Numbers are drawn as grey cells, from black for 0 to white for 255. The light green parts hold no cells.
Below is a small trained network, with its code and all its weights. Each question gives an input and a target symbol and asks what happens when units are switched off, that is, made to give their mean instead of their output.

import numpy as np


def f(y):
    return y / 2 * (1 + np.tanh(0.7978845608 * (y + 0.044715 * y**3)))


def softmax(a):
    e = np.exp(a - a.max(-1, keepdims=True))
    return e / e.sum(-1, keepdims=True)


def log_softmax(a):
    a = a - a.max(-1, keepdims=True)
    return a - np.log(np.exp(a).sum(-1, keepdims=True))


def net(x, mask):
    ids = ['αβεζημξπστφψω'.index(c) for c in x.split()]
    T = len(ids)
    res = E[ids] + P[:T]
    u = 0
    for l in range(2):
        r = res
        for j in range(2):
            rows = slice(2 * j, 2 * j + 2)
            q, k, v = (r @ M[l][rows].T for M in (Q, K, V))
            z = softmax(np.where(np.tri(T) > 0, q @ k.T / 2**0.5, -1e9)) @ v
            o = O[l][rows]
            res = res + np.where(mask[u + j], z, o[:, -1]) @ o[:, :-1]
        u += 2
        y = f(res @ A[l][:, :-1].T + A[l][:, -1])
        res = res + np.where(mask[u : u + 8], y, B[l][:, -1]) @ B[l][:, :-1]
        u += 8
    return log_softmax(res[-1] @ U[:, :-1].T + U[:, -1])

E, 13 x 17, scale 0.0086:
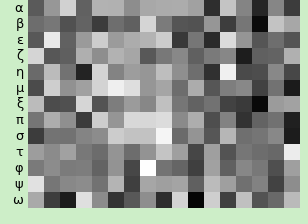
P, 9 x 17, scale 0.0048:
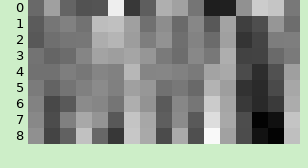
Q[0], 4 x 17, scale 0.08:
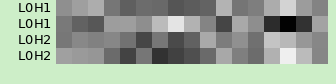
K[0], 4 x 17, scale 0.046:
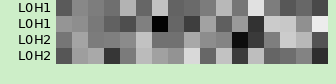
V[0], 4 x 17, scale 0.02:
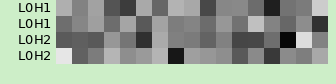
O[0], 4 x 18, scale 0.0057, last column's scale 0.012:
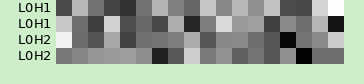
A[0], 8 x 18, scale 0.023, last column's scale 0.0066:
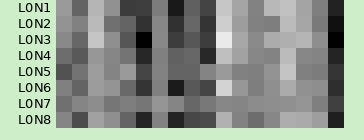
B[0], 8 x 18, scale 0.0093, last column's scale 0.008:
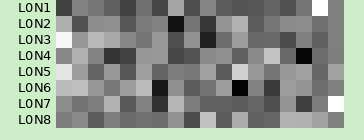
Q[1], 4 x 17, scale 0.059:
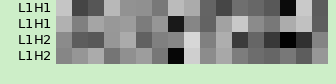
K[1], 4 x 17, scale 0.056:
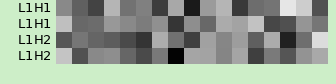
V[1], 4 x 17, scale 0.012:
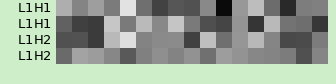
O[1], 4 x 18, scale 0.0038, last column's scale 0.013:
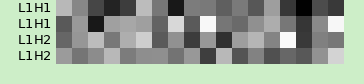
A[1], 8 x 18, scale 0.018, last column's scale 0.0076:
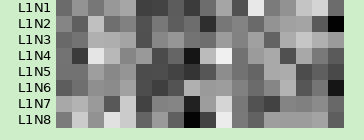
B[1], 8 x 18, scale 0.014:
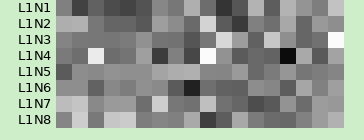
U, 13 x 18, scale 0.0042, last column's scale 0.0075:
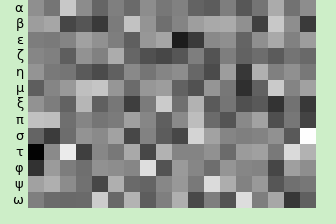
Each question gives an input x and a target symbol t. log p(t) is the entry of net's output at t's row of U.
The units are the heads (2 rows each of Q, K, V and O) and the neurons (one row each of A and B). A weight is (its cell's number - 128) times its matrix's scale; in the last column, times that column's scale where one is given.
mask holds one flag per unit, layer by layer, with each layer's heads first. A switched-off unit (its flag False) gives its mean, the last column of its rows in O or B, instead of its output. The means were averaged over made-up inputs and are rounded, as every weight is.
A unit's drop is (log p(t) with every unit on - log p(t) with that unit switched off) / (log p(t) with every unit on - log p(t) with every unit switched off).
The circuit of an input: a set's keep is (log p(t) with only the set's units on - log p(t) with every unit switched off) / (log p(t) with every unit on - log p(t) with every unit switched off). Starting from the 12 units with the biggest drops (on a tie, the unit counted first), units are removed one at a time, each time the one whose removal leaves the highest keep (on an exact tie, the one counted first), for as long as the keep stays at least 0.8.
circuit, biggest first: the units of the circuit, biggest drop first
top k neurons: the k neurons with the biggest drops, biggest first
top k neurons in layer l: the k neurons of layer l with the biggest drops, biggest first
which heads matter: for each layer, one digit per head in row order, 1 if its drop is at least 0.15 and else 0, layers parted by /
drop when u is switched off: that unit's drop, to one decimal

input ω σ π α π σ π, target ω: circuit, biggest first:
L0H1; L1H2
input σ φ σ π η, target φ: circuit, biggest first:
L0H2; L0N7; L1H1
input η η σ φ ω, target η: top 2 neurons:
L1N2; L0N7
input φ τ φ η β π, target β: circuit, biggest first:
L0H2
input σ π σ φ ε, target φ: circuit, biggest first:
L0H2; L0N7; L1H1
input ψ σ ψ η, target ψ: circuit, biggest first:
L0N5; L0H2
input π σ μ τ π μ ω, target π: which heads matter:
10 / 10
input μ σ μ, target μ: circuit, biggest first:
L1N8; L0H1
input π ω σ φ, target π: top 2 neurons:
L1N2; L1N3
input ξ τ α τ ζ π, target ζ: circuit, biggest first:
L0H2; L1N6
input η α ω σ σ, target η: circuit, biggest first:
L1H1; L1N2; L0H1; L0N7
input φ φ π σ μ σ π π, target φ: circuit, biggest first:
L0H2; L0N7; L1H1
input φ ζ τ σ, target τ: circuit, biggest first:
L0H1; L0H2; L0N7
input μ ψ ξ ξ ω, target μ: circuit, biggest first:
L0H1; L1N3
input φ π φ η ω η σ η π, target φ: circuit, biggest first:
L0H2; L1H1; L0N7; L1H2
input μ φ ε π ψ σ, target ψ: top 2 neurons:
L0N5; L0N7
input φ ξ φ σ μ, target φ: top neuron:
L0N7
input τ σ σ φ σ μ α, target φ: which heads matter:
01 / 10
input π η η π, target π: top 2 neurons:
L1N7; L1N3
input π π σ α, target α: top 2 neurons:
L1N4; L1N1
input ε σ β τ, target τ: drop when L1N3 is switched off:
0.0
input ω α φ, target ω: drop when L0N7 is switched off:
0.1
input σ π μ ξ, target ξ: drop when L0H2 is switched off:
1.7
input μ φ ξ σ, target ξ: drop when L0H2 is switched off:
1.3
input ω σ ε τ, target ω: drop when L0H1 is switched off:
0.8
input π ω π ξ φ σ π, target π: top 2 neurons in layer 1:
L1N2; L1N3
